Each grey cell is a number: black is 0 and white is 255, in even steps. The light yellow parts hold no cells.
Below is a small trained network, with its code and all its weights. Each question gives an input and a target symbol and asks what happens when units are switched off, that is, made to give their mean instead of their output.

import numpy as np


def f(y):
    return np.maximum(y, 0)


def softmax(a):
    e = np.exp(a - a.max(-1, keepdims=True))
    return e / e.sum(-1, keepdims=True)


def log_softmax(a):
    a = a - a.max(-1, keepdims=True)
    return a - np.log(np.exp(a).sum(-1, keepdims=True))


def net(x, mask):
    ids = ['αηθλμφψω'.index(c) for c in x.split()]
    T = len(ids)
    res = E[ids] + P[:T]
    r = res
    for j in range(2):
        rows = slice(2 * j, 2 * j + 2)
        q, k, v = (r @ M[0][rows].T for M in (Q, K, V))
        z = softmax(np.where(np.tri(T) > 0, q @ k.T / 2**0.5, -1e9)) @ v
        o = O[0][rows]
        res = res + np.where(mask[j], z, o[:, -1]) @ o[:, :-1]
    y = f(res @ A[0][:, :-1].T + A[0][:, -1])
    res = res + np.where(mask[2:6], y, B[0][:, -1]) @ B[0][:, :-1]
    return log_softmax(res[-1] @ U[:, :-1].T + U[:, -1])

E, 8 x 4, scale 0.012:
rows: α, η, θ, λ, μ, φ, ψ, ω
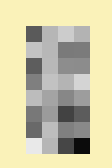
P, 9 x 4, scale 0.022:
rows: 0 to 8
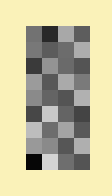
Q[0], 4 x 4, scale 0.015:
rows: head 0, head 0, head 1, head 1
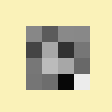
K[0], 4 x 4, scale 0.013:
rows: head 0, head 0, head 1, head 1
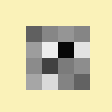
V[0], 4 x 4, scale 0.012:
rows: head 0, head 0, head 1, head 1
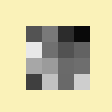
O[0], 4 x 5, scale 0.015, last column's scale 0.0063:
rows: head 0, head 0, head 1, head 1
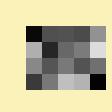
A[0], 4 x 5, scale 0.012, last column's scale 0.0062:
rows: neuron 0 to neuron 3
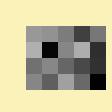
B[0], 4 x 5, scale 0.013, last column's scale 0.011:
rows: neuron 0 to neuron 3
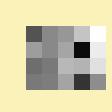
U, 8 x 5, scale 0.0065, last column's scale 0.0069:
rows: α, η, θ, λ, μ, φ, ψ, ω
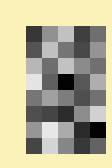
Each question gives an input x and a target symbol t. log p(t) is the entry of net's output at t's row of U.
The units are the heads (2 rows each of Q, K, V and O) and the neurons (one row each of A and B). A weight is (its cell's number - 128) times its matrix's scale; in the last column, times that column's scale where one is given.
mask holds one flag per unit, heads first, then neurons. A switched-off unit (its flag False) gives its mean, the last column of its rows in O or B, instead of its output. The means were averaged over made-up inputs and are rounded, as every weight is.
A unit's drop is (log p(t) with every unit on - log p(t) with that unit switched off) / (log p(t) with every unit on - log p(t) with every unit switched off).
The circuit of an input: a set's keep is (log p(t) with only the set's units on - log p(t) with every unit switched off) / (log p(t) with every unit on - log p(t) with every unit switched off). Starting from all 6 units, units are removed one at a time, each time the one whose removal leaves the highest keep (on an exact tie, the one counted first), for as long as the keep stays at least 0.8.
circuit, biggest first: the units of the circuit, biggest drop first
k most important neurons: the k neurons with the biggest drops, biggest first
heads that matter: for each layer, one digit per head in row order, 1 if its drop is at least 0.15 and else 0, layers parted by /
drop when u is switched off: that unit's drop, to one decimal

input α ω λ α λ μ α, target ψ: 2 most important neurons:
[neuron 2; neuron 0]
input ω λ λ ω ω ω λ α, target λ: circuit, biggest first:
[neuron 0; neuron 2]
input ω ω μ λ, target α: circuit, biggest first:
[head 0; neuron 1]
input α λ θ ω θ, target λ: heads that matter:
01
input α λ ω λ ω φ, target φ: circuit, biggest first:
[head 0; neuron 1]
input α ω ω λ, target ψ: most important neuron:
[neuron 0]
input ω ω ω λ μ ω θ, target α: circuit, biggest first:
[head 0; neuron 1; neuron 2]
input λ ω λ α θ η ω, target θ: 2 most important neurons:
[neuron 1; neuron 0]
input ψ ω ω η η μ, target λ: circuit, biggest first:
[head 0; neuron 2]
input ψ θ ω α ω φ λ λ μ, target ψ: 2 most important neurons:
[neuron 2; neuron 0]
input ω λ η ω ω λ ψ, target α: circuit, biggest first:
[head 0; neuron 1; head 1]
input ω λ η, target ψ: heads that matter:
10
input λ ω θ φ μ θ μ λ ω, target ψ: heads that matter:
10
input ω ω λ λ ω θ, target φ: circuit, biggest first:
[head 0]
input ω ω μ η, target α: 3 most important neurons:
[neuron 1; neuron 2; neuron 0]
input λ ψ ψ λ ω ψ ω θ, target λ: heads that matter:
00
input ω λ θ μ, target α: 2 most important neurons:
[neuron 1; neuron 3]
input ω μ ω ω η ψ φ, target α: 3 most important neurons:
[neuron 1; neuron 2; neuron 3]
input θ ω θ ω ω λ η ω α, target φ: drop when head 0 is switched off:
0.6
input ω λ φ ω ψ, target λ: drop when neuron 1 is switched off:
0.0
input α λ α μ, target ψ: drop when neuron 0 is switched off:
0.2
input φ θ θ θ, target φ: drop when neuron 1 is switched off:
0.6
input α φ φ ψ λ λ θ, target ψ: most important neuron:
[neuron 2]
